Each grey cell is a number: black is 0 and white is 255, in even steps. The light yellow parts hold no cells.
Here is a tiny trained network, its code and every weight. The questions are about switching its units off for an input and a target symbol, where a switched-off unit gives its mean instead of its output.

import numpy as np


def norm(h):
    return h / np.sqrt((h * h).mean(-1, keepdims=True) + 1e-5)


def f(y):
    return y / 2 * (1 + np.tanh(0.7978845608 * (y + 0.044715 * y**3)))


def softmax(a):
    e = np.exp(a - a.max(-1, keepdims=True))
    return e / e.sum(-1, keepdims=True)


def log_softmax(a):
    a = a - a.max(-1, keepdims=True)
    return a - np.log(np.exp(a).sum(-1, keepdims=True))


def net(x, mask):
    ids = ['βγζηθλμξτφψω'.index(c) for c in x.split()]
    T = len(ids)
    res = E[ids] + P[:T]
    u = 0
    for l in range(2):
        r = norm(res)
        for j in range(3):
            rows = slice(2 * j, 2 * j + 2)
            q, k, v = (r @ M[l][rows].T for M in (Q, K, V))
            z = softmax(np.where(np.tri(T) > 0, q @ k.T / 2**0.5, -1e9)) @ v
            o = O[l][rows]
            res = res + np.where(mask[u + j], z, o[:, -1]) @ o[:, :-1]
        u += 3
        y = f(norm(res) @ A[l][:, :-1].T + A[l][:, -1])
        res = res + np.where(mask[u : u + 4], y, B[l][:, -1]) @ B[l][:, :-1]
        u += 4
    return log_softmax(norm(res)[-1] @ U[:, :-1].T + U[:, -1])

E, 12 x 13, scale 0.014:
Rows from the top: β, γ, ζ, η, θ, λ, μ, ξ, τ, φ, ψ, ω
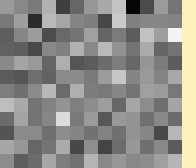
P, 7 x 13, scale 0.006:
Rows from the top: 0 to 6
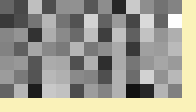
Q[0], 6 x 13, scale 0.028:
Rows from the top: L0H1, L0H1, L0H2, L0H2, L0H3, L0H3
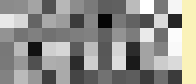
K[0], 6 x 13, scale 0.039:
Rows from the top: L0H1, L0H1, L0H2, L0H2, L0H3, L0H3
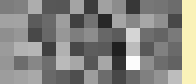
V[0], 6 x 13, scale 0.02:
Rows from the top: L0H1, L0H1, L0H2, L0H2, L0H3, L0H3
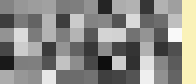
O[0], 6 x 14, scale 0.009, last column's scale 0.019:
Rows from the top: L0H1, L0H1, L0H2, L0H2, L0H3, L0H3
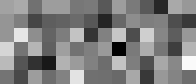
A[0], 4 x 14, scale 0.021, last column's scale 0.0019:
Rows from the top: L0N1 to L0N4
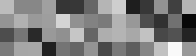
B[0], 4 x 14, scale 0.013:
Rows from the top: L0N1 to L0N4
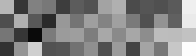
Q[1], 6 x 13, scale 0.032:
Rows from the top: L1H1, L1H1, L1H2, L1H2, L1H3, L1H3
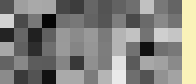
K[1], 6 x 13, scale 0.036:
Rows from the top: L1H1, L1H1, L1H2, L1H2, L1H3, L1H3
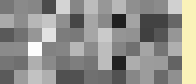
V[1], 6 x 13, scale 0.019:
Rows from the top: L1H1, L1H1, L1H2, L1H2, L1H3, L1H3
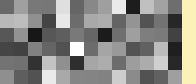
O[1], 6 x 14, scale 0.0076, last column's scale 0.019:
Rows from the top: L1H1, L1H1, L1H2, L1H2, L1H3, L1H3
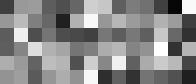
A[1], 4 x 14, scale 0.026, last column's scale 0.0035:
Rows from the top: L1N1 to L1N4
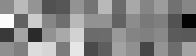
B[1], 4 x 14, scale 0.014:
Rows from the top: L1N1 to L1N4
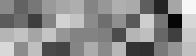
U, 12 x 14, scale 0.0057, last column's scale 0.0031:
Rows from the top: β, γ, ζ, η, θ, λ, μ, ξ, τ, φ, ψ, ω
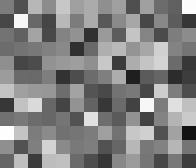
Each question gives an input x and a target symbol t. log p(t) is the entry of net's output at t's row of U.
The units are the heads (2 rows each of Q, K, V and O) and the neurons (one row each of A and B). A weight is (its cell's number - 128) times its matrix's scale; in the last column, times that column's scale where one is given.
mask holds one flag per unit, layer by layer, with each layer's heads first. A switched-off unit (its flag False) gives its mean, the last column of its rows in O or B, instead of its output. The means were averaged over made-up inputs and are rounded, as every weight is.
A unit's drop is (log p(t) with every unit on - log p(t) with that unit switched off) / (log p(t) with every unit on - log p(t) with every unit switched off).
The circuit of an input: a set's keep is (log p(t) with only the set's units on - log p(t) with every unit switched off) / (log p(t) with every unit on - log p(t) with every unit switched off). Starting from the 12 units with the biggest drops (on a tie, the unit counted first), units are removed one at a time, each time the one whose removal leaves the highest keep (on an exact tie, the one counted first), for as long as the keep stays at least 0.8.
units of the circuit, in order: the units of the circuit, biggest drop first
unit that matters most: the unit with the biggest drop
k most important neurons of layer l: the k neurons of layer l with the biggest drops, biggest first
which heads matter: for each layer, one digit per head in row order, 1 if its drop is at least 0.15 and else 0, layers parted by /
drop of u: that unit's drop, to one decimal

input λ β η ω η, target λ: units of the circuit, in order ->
[L0H3, L0N1]
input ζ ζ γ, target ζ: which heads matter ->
000 / 001
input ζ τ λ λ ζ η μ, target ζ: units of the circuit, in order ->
[L1H3]
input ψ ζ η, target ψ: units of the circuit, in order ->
[L0H2, L1H1]
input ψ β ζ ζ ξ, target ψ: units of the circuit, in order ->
[L0H2, L1H1]
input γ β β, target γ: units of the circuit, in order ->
[L0H1, L1H2, L0N2]
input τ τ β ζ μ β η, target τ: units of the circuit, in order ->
[L0H2, L1N2]
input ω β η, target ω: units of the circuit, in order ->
[L0H2, L1N3, L0H1]
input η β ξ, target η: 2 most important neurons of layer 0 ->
[L0N3, L0N1]
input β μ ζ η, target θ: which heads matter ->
100 / 000
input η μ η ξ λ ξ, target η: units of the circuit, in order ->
[L0H1, L1H3]
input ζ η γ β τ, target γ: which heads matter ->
100 / 000
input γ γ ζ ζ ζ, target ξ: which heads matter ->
010 / 000
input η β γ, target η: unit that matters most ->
L0H1
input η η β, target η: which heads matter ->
100 / 011
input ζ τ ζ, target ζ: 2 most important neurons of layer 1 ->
[L1N1, L1N4]
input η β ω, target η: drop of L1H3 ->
0.5
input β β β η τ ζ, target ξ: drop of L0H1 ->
-0.1
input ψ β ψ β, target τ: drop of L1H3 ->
0.1
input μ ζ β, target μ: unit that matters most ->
L0H3
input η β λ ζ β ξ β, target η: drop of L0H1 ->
0.8
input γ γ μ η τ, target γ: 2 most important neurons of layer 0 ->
[L0N2, L0N1]
